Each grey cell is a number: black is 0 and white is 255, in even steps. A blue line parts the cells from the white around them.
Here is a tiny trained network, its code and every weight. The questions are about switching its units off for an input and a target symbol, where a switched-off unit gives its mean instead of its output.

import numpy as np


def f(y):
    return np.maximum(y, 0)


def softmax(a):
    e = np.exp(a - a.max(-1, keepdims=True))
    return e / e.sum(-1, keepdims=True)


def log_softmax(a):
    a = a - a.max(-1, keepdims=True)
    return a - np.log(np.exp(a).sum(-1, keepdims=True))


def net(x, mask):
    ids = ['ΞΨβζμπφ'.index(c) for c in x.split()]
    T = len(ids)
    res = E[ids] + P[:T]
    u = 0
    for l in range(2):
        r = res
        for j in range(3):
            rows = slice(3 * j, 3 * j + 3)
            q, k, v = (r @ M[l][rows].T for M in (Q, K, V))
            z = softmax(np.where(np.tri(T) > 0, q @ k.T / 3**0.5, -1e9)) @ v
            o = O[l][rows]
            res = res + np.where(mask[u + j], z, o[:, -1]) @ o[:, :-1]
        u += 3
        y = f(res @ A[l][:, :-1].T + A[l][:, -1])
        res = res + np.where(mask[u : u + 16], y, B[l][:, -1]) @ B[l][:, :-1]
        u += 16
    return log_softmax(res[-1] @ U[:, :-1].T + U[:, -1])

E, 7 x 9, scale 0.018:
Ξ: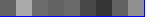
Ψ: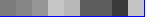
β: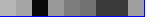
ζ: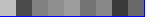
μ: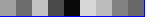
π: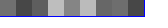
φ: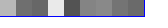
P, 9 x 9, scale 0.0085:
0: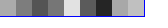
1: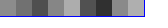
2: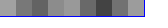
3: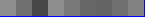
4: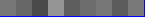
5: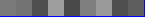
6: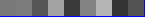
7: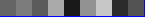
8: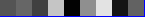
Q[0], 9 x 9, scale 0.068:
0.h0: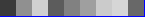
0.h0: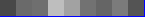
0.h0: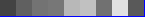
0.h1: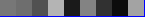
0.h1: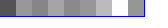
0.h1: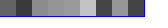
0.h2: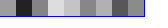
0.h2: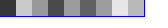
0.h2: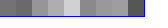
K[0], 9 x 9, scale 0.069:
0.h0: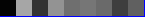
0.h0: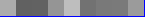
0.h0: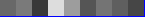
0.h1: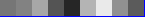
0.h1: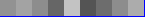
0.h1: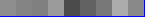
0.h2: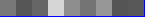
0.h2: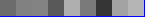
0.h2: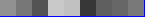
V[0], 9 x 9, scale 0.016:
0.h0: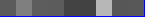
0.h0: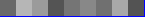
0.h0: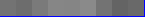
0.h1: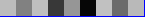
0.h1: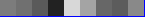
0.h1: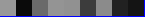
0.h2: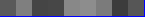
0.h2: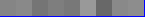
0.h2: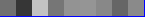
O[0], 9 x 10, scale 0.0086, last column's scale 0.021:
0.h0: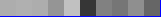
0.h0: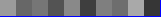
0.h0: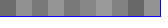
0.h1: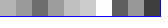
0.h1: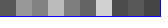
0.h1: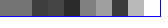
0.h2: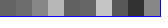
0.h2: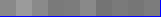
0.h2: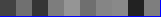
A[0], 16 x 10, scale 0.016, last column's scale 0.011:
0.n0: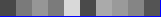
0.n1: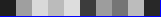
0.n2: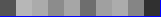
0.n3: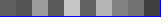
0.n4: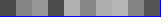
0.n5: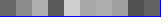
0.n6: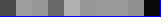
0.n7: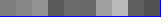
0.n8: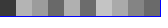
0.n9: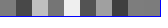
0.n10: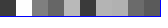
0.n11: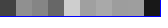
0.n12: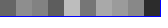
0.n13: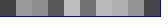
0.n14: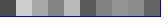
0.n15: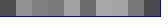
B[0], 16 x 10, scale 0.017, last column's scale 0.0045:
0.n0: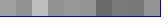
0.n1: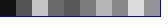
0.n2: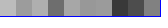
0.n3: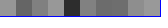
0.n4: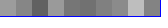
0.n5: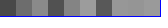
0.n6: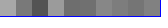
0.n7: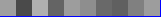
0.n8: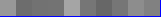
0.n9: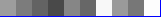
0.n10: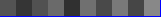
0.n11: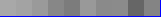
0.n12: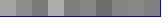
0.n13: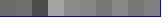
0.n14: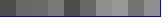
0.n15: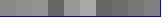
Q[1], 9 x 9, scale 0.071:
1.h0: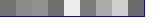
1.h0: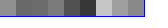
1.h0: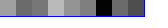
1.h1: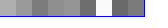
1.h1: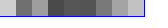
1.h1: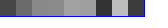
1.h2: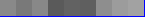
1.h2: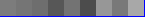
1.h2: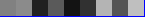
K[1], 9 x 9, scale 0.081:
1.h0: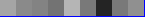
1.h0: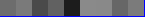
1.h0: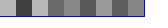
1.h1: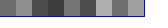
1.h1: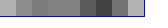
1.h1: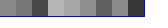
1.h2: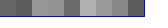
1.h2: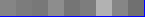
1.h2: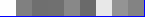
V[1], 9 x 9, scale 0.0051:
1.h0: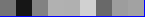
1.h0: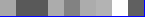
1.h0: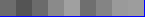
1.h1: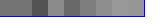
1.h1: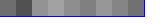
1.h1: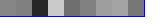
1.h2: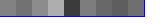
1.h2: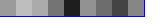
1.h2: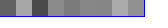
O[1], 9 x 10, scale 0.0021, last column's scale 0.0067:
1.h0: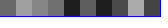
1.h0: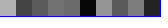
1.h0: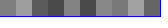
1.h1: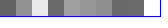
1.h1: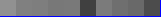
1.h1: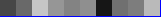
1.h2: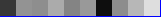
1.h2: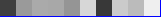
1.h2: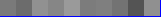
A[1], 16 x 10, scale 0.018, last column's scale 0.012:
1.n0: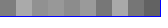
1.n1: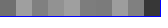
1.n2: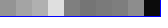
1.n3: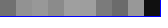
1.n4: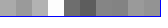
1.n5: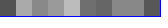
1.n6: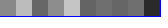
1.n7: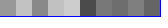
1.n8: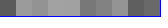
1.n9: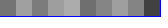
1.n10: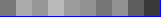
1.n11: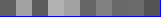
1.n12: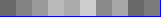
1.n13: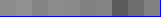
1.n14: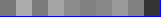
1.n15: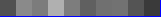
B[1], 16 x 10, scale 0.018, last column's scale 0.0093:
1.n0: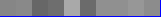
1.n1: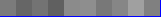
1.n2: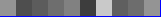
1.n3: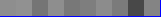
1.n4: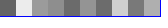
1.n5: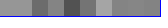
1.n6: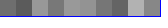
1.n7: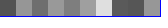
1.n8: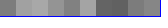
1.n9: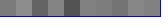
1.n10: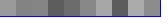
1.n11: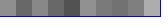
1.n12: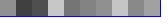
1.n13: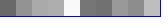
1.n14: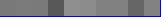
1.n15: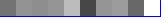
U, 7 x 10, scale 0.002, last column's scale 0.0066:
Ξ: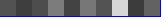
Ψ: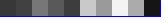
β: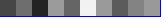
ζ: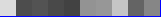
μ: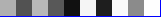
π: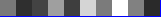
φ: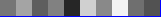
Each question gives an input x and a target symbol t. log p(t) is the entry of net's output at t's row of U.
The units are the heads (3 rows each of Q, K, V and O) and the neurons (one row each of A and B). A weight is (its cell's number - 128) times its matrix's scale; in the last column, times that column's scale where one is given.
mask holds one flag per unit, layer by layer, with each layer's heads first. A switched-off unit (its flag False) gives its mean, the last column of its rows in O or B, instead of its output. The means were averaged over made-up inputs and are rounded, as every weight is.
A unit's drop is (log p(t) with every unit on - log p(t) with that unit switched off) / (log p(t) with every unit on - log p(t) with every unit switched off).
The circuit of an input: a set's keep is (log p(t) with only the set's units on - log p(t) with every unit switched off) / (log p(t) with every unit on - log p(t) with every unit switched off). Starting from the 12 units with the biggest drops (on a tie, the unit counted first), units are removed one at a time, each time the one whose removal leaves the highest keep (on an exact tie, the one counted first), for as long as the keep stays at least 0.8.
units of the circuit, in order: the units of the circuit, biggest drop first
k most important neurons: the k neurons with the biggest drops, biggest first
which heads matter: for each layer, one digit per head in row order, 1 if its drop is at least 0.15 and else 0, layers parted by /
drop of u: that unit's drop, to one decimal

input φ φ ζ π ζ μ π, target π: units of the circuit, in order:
1.n12, 0.h1, 0.h0
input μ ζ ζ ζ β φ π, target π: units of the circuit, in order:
1.n12, 0.h1
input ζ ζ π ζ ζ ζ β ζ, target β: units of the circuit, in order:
0.h1, 0.h2
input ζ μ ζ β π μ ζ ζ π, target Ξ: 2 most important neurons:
1.n15, 0.n9
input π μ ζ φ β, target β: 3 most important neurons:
1.n7, 1.n6, 0.n9
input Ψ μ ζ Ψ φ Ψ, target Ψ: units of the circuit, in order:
0.h1, 0.n1, 0.h0
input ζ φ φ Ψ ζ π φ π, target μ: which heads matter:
010 / 000
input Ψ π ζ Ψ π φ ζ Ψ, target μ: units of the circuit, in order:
0.h1, 0.h2
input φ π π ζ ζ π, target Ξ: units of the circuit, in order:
0.h1, 1.n15, 0.h2
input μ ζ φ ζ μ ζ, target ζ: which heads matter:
110 / 001
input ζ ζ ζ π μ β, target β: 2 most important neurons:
1.n7, 1.n6
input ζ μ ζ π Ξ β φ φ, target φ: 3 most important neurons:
1.n4, 1.n7, 0.n9
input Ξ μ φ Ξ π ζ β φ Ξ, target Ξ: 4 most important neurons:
0.n10, 1.n15, 0.n14, 0.n9
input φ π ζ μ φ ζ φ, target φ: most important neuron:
1.n4
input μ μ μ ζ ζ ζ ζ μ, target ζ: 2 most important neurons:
0.n5, 0.n9
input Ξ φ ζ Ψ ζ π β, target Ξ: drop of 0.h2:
0.2
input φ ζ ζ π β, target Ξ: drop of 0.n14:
0.0
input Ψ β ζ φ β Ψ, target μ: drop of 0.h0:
0.1
